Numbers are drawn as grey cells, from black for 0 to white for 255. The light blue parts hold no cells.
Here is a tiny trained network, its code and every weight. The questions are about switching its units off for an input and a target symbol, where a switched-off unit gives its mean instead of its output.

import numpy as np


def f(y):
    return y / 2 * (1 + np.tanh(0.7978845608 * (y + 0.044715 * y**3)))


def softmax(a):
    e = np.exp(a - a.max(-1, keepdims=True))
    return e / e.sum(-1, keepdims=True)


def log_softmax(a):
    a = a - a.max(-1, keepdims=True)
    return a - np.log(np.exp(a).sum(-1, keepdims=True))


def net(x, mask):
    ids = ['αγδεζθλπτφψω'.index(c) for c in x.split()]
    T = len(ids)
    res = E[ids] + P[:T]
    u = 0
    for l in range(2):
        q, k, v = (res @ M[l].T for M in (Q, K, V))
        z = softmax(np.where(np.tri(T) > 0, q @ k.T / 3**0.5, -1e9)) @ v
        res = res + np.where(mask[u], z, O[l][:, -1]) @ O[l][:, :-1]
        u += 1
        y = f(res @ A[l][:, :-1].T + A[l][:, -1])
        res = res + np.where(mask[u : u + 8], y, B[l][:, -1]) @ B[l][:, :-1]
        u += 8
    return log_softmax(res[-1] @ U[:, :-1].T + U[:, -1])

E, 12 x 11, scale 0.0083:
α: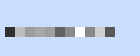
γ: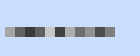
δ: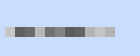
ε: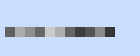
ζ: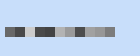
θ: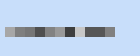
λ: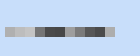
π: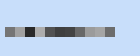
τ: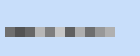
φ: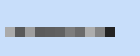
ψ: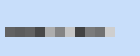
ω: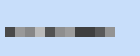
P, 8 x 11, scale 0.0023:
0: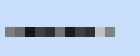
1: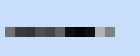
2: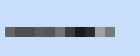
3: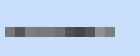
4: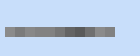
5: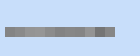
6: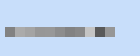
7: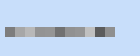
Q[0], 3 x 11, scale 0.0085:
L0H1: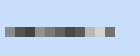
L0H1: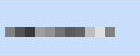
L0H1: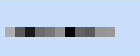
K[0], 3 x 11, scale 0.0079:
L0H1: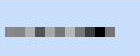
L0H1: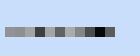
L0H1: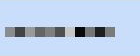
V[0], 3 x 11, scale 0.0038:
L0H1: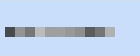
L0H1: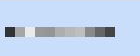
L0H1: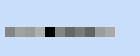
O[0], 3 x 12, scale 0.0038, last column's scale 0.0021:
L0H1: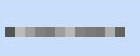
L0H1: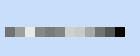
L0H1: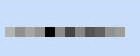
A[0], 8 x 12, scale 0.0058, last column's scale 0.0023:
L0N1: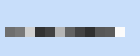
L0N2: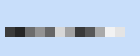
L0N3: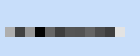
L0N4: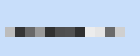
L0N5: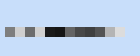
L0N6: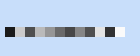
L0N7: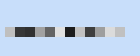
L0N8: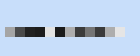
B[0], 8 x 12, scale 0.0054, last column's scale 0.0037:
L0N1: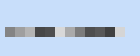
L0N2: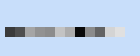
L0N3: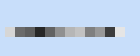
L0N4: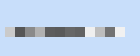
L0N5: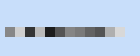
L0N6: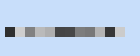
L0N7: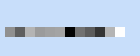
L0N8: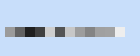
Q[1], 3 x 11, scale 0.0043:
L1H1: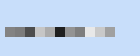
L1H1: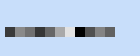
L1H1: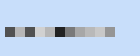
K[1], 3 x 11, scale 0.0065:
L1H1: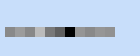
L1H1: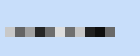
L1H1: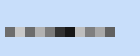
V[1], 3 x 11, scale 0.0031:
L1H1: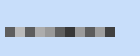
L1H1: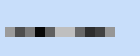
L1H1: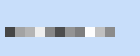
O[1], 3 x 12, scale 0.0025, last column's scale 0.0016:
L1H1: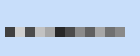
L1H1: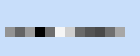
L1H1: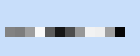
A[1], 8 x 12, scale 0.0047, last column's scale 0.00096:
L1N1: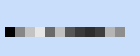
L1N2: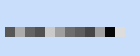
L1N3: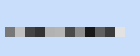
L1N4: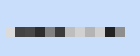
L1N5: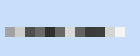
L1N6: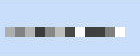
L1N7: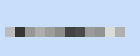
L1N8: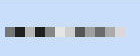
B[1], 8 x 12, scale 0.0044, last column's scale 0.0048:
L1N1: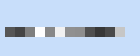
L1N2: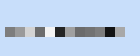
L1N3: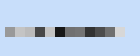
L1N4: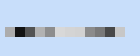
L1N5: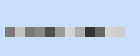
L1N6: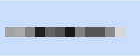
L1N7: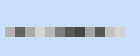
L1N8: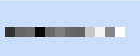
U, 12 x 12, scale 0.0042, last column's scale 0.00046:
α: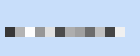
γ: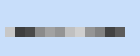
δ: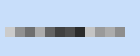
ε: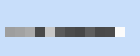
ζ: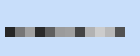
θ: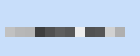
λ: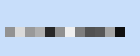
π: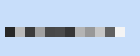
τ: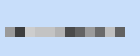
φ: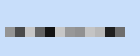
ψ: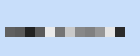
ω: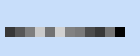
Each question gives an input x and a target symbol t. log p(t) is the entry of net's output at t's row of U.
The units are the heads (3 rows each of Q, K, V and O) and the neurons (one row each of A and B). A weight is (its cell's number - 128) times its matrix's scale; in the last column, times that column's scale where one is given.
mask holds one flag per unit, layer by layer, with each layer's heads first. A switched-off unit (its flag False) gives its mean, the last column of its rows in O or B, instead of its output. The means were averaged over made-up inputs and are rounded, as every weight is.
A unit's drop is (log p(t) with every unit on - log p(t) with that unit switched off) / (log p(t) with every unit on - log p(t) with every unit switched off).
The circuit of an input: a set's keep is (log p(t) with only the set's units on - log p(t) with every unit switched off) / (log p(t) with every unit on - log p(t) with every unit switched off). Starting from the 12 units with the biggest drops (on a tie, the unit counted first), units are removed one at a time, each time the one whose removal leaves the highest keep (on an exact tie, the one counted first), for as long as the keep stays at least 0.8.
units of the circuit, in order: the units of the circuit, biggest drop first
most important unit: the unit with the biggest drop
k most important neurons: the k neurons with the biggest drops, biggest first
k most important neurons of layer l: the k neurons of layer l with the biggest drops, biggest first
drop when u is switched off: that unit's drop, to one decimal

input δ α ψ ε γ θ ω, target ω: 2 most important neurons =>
[L1N1; L0N3]
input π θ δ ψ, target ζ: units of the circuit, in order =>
[L1N8; L0N2; L1H1; L0N6]
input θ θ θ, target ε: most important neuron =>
[L1N3]
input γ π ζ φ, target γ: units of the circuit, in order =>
[L1N4; L0N3; L0N2; L0N7]
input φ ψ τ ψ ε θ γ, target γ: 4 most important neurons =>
[L1N4; L0N8; L0N2; L0N7]
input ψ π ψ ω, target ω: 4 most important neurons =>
[L1N1; L0N2; L0N3; L0N8]
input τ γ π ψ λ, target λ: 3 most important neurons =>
[L0N5; L1N5; L0N7]
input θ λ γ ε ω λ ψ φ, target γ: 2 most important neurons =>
[L1N4; L0N2]
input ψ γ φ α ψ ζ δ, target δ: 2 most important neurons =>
[L0N4; L0N1]
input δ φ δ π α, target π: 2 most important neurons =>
[L0N6; L0N1]
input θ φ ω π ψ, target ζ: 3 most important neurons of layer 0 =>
[L0N2; L0N6; L0N5]
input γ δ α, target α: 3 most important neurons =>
[L0N6; L1N2; L0N4]
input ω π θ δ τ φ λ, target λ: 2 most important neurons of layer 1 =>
[L1N5; L1N8]
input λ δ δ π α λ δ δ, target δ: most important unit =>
L0N4
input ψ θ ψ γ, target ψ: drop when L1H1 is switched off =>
0.1
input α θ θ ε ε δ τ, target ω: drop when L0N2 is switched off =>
0.2
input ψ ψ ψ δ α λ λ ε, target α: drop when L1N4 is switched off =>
0.0
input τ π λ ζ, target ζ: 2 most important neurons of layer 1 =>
[L1N8; L1N4]
